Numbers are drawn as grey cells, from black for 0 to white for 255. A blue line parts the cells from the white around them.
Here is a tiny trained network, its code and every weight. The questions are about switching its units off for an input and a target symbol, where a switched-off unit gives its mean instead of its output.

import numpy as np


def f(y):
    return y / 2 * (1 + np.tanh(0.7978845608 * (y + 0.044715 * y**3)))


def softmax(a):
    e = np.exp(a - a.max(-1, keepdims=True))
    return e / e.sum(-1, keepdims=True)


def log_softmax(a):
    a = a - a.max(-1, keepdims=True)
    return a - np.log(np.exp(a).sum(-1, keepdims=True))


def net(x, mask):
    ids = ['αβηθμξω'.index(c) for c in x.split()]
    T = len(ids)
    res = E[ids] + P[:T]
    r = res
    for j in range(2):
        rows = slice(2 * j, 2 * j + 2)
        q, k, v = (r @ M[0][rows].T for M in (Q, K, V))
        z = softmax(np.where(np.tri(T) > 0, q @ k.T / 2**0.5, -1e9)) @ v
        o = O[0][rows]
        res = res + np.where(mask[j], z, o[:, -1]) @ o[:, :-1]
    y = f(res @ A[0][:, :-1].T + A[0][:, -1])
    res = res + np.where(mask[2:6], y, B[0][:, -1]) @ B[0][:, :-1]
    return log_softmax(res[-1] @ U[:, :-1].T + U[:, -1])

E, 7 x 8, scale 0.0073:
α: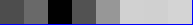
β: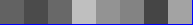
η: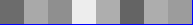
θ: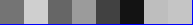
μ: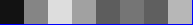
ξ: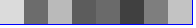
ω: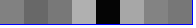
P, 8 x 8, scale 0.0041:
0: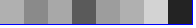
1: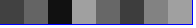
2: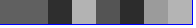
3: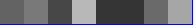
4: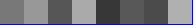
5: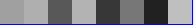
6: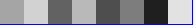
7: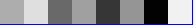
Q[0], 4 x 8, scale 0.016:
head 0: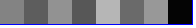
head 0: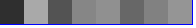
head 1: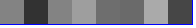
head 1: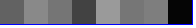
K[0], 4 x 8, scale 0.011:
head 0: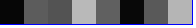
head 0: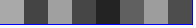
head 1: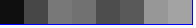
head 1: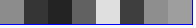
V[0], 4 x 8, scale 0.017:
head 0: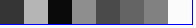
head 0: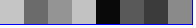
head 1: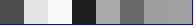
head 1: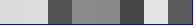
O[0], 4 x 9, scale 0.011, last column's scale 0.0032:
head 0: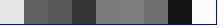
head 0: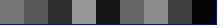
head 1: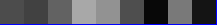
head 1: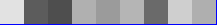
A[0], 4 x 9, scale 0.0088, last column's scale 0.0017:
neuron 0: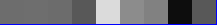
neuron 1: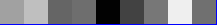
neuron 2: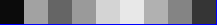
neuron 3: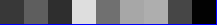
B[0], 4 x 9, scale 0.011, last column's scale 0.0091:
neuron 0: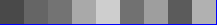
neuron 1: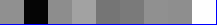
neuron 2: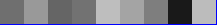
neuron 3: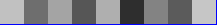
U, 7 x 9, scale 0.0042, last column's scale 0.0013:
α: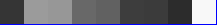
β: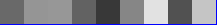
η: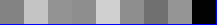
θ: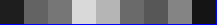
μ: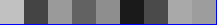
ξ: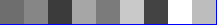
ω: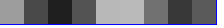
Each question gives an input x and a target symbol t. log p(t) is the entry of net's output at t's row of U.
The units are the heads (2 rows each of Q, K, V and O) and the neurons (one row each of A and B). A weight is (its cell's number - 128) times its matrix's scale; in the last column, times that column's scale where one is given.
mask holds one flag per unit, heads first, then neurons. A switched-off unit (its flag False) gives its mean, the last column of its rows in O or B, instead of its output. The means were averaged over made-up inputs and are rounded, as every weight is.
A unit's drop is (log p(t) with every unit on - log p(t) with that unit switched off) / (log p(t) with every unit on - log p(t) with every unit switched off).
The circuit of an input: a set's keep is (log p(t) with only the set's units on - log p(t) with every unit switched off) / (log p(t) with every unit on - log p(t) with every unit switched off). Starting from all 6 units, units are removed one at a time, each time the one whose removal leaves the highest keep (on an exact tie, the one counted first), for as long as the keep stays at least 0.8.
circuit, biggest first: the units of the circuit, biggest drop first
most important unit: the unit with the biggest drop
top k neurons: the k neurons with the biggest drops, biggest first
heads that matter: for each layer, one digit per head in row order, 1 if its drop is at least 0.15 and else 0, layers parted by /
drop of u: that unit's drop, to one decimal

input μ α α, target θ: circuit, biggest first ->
[head 1]
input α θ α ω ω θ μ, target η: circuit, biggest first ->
[head 0; neuron 1]
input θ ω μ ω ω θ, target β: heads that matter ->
11
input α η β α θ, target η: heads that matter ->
10
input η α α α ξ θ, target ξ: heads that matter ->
01
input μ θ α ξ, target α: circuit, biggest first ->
[head 1; neuron 1]
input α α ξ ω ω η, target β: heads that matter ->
01
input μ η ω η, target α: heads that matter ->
11
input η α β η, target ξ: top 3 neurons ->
[neuron 3; neuron 0; neuron 2]
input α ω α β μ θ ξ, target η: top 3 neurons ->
[neuron 1; neuron 3; neuron 0]
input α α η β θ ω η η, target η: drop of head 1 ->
0.1
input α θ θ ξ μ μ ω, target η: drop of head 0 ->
1.2
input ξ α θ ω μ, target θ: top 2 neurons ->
[neuron 1; neuron 2]
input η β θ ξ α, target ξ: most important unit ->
head 1
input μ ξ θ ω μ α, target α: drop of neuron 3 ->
0.0
